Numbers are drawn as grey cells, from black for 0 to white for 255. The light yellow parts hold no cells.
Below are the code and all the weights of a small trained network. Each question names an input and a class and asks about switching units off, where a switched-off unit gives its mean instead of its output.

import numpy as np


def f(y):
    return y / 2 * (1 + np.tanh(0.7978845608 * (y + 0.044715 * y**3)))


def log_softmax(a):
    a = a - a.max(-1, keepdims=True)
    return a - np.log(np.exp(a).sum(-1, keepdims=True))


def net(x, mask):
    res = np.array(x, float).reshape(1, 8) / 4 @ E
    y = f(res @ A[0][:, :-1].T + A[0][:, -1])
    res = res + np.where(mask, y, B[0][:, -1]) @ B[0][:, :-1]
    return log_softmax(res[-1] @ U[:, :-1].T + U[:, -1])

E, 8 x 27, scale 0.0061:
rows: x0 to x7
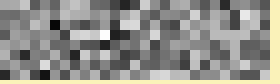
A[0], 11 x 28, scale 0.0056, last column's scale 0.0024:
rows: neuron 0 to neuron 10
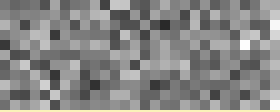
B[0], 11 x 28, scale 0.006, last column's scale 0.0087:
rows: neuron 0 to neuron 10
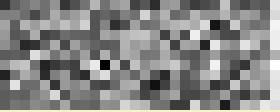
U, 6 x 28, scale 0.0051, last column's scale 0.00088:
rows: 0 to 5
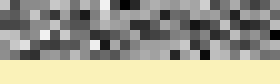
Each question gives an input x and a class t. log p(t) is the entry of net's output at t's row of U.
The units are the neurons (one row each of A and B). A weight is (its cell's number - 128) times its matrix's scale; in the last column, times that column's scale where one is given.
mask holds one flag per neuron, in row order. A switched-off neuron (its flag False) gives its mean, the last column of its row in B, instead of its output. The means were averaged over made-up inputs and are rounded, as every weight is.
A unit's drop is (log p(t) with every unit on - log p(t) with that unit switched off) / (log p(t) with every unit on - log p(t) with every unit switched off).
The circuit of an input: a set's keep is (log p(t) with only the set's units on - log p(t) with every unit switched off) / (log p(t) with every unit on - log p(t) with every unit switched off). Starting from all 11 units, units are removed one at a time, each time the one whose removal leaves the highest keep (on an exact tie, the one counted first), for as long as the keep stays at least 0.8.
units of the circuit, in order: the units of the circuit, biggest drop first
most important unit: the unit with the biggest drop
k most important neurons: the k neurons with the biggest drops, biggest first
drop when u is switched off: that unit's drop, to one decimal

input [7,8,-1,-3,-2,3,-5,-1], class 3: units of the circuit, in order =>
[neuron 7; neuron 4]
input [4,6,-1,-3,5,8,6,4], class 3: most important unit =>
neuron 8
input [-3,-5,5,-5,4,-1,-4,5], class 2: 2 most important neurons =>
[neuron 9; neuron 0]
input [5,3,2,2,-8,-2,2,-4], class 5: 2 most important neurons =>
[neuron 4; neuron 1]
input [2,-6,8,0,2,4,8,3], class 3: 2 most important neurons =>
[neuron 8; neuron 2]
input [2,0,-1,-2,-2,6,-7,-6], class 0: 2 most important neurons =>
[neuron 2; neuron 10]
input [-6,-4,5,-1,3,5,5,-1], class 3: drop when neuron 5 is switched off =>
0.0
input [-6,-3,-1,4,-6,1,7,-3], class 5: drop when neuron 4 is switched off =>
0.1
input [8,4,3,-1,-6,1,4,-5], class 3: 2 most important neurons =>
[neuron 8; neuron 2]
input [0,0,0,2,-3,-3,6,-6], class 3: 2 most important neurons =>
[neuron 8; neuron 2]
